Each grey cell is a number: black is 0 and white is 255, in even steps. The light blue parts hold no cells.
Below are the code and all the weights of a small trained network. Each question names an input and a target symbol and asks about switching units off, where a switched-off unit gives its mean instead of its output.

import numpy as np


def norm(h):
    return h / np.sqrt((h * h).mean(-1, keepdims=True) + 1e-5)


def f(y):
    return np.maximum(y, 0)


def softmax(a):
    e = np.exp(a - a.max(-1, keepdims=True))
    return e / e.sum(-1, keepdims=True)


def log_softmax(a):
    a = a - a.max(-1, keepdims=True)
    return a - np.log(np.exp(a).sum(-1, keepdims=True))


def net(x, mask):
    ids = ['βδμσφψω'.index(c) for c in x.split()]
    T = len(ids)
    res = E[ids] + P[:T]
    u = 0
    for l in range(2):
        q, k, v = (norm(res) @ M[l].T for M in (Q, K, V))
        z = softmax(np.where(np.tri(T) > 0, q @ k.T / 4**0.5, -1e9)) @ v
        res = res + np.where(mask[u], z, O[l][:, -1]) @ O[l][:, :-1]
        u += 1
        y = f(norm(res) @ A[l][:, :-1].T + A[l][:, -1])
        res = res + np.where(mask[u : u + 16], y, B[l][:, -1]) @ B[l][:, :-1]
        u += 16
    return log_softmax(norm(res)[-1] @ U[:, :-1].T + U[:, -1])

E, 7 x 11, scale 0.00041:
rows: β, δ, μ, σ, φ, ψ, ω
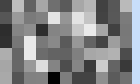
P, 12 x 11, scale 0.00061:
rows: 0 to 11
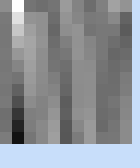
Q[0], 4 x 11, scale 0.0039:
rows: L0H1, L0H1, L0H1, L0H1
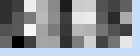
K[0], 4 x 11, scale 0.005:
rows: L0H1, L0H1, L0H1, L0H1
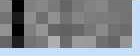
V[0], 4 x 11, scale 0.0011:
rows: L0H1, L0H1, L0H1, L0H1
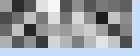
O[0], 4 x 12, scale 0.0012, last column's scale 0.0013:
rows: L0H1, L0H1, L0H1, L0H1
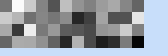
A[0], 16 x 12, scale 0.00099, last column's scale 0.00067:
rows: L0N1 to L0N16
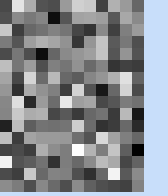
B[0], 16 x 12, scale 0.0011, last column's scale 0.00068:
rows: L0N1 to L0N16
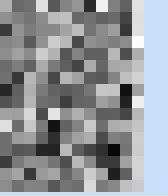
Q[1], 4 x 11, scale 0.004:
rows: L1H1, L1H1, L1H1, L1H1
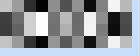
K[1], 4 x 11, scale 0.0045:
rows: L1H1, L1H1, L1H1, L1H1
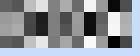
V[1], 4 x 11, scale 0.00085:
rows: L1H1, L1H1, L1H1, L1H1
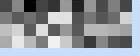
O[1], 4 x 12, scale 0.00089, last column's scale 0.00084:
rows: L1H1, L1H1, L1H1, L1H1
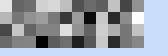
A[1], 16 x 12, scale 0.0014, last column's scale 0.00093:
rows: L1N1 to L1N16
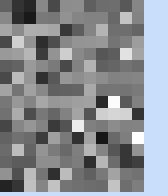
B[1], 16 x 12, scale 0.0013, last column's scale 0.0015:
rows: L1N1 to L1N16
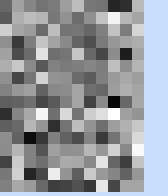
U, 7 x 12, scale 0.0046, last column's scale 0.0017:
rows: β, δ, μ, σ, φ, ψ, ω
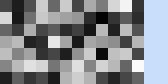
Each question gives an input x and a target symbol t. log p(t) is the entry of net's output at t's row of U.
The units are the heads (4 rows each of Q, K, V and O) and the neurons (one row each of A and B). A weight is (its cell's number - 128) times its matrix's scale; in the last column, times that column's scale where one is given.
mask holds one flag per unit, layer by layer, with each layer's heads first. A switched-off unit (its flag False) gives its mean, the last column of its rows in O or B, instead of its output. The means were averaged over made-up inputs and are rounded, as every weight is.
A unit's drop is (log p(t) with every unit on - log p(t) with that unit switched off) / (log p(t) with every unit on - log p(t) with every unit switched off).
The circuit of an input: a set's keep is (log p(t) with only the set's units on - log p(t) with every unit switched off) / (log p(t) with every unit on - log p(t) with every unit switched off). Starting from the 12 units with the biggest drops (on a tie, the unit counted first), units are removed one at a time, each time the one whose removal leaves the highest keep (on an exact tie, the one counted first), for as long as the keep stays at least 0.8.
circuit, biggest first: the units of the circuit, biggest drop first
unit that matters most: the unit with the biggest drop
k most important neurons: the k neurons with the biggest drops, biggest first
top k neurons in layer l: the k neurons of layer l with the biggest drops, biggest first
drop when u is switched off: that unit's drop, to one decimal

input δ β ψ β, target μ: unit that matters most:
L1H1
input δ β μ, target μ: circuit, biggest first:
(L0H1 L1H1)
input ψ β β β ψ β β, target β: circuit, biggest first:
(L1H1 L1N4)
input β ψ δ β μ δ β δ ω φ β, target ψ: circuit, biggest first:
(L0H1 L1H1)
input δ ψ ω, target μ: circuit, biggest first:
(L1H1 L0H1)
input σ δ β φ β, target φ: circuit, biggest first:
(L0H1 L0N11)
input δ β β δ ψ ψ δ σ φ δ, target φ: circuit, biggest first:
(L0H1 L0N11 L1N14)
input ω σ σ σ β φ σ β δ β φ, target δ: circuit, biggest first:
(L1H1 L0H1 L1N9)
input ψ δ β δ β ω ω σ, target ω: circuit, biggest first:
(L0H1 L0N13)
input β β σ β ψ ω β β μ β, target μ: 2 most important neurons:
(L1N16 L0N8)
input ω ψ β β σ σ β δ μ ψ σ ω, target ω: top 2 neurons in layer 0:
(L0N3 L0N14)
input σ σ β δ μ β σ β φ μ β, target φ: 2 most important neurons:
(L0N11 L0N16)
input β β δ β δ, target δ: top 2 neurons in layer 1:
(L1N5 L1N13)
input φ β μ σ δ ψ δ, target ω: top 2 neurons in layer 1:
(L1N9 L1N3)
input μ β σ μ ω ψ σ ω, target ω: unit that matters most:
L1N1
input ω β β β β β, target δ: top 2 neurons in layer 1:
(L1N9 L1N13)
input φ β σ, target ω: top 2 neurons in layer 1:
(L1N9 L1N3)
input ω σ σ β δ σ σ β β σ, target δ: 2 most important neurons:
(L1N9 L1N14)
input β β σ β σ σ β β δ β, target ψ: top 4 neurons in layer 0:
(L0N13 L0N3 L0N2 L0N14)
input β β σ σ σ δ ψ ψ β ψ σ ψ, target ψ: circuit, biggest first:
(L0H1)
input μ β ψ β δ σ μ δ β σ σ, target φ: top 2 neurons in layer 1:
(L1N14 L1N8)
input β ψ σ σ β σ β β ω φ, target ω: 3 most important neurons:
(L0N13 L1N1 L1N3)
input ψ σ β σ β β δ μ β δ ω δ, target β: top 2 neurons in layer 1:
(L1N7 L1N4)
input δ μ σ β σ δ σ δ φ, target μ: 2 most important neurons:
(L1N4 L0N11)
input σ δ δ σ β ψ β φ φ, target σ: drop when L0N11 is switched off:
-0.1
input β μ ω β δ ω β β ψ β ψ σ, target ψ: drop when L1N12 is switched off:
0.0
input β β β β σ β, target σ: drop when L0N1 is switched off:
0.1
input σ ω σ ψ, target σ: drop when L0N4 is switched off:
0.1
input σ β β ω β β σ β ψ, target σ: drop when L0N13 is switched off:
-0.1
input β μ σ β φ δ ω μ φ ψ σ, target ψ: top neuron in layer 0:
(L0N1)
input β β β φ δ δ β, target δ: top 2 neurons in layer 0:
(L0N10 L0N7)
